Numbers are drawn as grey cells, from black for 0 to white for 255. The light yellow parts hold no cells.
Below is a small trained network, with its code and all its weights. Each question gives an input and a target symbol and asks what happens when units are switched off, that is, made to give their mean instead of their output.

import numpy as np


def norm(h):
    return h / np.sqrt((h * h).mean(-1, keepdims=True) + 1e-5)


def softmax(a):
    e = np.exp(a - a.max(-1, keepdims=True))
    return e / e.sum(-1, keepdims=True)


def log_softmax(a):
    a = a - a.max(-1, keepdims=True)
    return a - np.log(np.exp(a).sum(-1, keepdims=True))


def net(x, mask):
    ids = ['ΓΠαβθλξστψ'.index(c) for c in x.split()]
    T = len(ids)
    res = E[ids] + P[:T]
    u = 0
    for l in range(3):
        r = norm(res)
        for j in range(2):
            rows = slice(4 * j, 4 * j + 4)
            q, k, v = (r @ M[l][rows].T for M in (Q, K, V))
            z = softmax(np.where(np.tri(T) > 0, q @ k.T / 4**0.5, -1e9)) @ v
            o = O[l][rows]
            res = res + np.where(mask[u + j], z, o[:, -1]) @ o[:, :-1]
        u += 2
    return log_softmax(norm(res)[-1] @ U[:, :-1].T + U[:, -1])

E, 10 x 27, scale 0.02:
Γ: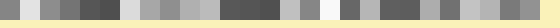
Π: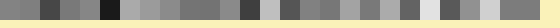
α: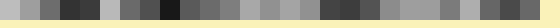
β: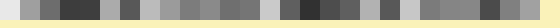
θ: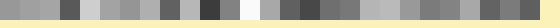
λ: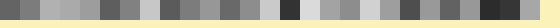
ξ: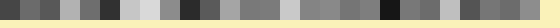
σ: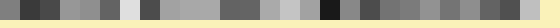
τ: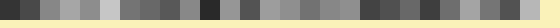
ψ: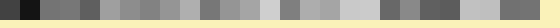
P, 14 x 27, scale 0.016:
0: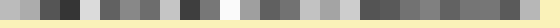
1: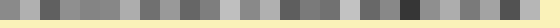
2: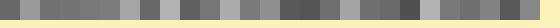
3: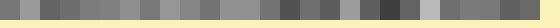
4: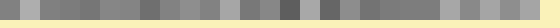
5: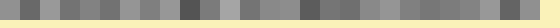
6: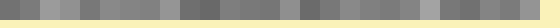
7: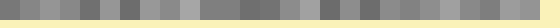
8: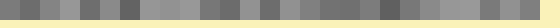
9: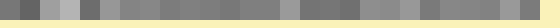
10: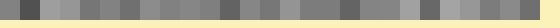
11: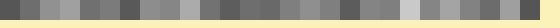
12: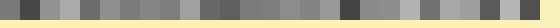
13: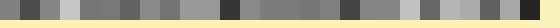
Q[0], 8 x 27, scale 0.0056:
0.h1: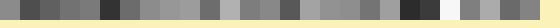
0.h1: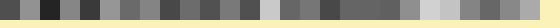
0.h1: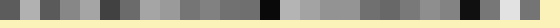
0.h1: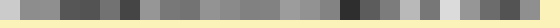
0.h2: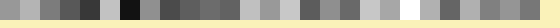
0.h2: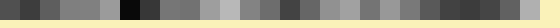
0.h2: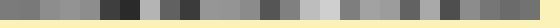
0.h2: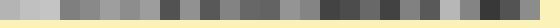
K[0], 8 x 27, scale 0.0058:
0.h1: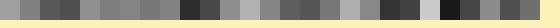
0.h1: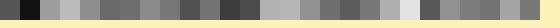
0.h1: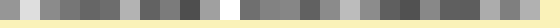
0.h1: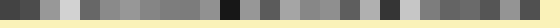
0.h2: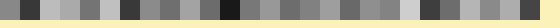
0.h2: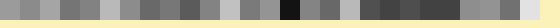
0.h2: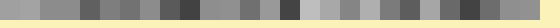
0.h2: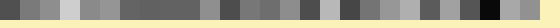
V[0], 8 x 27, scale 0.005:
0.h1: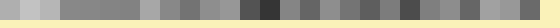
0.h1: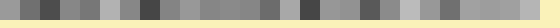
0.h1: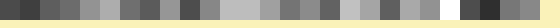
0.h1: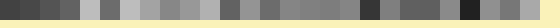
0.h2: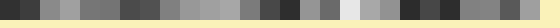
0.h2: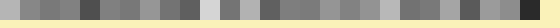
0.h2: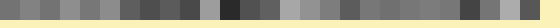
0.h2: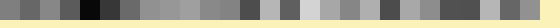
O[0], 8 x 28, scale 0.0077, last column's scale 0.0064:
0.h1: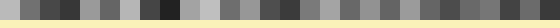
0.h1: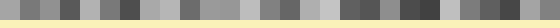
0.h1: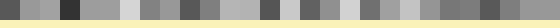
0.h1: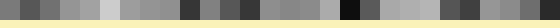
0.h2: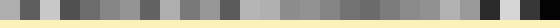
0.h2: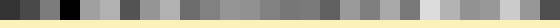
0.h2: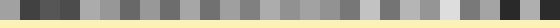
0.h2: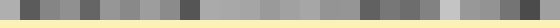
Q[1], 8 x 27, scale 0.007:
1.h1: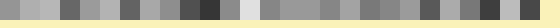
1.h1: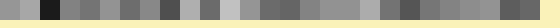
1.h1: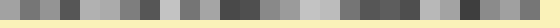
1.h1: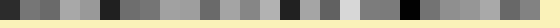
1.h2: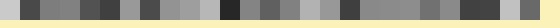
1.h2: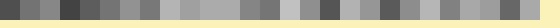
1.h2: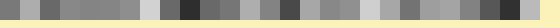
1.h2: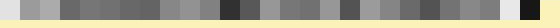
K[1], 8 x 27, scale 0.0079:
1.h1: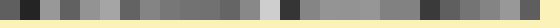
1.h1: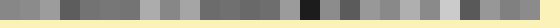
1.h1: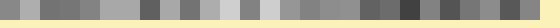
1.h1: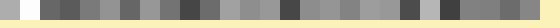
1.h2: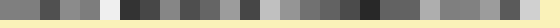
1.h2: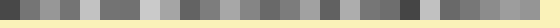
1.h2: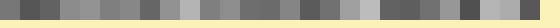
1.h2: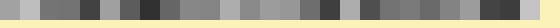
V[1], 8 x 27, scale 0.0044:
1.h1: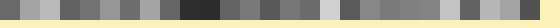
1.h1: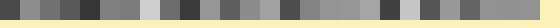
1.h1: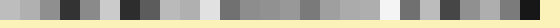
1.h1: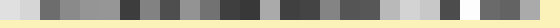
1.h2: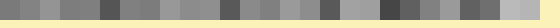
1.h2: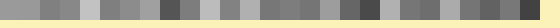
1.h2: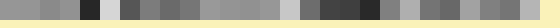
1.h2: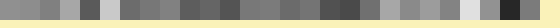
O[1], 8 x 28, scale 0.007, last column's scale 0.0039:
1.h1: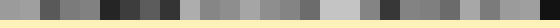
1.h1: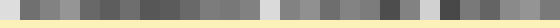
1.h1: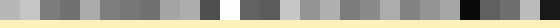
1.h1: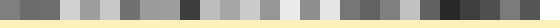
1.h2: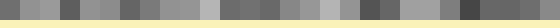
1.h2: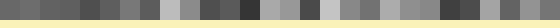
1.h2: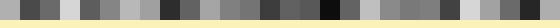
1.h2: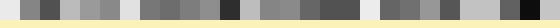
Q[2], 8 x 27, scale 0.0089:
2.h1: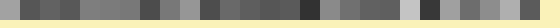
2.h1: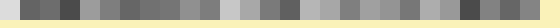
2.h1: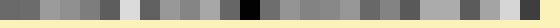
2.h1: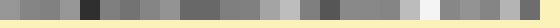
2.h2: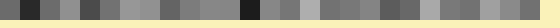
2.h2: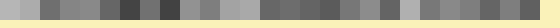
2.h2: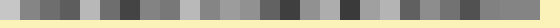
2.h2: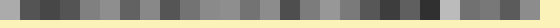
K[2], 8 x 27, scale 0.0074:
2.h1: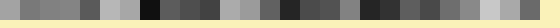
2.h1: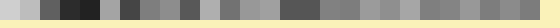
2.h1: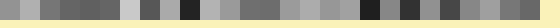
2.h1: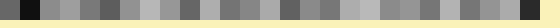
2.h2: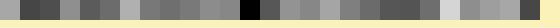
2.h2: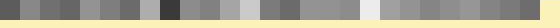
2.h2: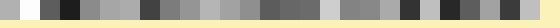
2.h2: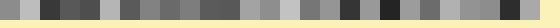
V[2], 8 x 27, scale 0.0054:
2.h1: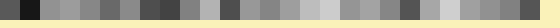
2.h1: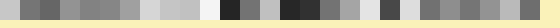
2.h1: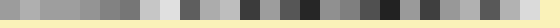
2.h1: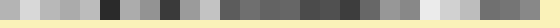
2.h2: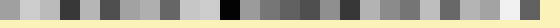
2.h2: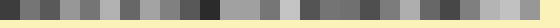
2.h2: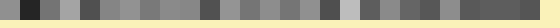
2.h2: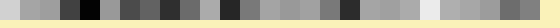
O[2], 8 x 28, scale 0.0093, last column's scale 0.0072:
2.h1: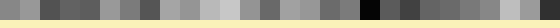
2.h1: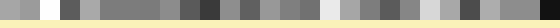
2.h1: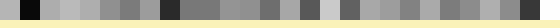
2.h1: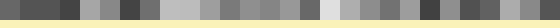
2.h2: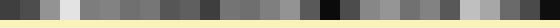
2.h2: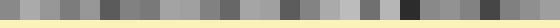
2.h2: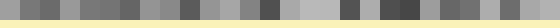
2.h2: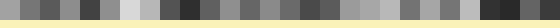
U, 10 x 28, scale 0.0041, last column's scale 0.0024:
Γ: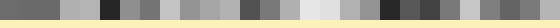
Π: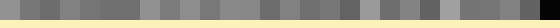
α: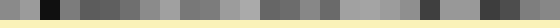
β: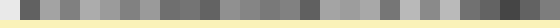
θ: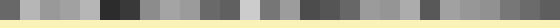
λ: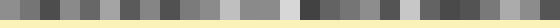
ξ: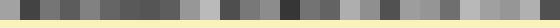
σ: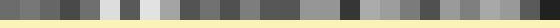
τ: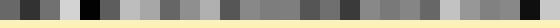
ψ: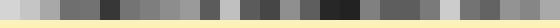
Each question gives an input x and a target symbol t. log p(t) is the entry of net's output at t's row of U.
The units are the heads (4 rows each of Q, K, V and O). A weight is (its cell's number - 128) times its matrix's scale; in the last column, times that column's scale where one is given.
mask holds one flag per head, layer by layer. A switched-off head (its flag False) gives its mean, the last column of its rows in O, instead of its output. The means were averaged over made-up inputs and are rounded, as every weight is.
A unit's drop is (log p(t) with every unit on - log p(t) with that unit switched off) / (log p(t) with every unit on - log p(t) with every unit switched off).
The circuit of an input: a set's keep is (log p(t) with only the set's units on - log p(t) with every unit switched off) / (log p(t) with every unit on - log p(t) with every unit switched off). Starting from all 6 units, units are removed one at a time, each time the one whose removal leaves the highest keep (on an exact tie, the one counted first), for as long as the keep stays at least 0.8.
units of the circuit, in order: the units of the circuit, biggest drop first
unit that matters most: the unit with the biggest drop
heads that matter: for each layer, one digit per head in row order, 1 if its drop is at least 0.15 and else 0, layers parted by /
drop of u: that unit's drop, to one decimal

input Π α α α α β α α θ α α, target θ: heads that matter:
00 / 00 / 01
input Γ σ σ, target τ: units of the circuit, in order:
(0.h1 0.h2 1.h1)
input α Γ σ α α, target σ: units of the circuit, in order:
(0.h1 1.h1)
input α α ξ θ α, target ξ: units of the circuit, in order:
(0.h1 1.h1)
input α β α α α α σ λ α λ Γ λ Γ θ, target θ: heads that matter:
01 / 00 / 01
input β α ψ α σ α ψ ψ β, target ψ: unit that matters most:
1.h1
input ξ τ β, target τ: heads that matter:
01 / 00 / 00
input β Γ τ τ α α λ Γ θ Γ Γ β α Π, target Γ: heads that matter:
01 / 00 / 10
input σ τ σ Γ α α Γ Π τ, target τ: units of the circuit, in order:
(0.h2 1.h2)
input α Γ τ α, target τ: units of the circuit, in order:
(0.h2 1.h1)
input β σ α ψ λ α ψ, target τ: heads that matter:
01 / 01 / 00
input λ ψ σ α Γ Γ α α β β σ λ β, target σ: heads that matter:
11 / 10 / 10
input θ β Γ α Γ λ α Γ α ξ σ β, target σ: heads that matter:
11 / 10 / 00
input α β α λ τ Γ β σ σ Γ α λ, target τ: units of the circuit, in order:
(0.h2 2.h2)
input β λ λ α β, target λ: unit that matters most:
0.h1
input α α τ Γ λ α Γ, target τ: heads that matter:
10 / 00 / 01
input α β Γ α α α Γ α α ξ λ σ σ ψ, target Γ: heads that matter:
10 / 00 / 11
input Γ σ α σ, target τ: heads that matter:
11 / 01 / 00
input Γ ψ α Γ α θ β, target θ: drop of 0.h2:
0.1
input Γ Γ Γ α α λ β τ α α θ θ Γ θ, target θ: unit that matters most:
2.h2
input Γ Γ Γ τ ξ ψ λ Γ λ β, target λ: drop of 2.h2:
0.1
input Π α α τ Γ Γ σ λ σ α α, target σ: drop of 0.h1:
1.3
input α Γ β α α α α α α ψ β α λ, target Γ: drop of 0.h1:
0.0
